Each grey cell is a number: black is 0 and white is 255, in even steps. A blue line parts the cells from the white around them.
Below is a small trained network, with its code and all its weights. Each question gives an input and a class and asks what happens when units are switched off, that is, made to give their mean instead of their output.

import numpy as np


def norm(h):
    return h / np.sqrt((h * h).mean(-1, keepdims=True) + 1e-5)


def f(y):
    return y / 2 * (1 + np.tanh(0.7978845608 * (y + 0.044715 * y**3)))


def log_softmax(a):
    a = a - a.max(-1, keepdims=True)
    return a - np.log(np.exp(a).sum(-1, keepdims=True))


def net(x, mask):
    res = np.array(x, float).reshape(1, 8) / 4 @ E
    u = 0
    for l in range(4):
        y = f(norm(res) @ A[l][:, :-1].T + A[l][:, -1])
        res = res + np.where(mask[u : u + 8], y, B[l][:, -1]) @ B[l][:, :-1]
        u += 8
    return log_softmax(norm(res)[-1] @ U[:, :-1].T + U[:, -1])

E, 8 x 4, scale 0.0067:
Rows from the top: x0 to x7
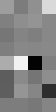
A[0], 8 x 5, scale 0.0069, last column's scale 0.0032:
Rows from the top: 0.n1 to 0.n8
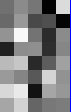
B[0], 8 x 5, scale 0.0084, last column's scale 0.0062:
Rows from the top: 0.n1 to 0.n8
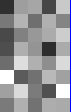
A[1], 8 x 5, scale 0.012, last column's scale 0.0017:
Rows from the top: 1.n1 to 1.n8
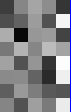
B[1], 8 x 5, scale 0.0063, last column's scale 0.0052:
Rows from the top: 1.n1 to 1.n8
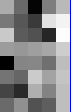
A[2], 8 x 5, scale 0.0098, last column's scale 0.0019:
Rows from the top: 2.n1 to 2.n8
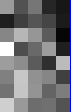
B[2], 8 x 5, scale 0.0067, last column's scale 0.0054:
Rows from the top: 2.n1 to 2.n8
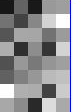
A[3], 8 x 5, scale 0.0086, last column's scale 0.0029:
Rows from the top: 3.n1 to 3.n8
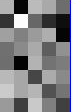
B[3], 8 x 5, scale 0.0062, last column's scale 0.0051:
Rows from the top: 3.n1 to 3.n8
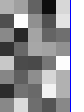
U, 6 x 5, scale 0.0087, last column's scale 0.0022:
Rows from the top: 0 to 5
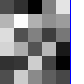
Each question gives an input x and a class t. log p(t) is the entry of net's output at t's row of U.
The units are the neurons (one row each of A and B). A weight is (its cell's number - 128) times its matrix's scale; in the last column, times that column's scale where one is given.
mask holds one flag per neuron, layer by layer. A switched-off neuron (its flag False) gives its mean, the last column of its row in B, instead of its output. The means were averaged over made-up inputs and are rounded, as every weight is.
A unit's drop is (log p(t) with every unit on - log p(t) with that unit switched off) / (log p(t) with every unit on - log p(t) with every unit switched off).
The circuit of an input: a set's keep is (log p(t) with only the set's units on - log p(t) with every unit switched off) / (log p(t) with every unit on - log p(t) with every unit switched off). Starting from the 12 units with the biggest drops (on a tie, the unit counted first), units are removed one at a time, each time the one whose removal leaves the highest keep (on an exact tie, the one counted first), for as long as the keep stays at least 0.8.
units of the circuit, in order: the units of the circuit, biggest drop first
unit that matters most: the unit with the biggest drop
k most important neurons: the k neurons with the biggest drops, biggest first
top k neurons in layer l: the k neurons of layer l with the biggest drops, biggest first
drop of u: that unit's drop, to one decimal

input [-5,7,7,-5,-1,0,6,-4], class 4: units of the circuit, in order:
[0.n7; 1.n7]
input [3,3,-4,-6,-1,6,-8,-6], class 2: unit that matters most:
2.n4
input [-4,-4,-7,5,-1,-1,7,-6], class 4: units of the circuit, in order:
[0.n7; 1.n6]
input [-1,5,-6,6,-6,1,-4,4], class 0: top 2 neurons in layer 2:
[2.n1; 2.n7]
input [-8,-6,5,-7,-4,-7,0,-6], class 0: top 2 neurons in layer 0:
[0.n7; 0.n5]
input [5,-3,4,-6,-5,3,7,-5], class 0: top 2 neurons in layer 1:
[1.n2; 1.n1]
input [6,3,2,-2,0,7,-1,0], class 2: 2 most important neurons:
[2.n4; 0.n5]
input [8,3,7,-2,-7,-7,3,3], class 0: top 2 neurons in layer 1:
[1.n3; 1.n8]
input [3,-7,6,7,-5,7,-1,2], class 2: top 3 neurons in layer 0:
[0.n1; 0.n7; 0.n4]
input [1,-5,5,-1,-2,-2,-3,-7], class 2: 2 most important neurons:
[0.n1; 0.n4]
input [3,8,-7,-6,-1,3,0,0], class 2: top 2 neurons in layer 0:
[0.n1; 0.n4]
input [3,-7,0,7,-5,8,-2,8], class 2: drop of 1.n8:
-0.1
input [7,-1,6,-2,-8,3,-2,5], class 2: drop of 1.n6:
0.0
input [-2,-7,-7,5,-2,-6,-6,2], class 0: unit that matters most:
2.n1
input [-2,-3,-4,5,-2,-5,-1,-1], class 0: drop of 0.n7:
0.2
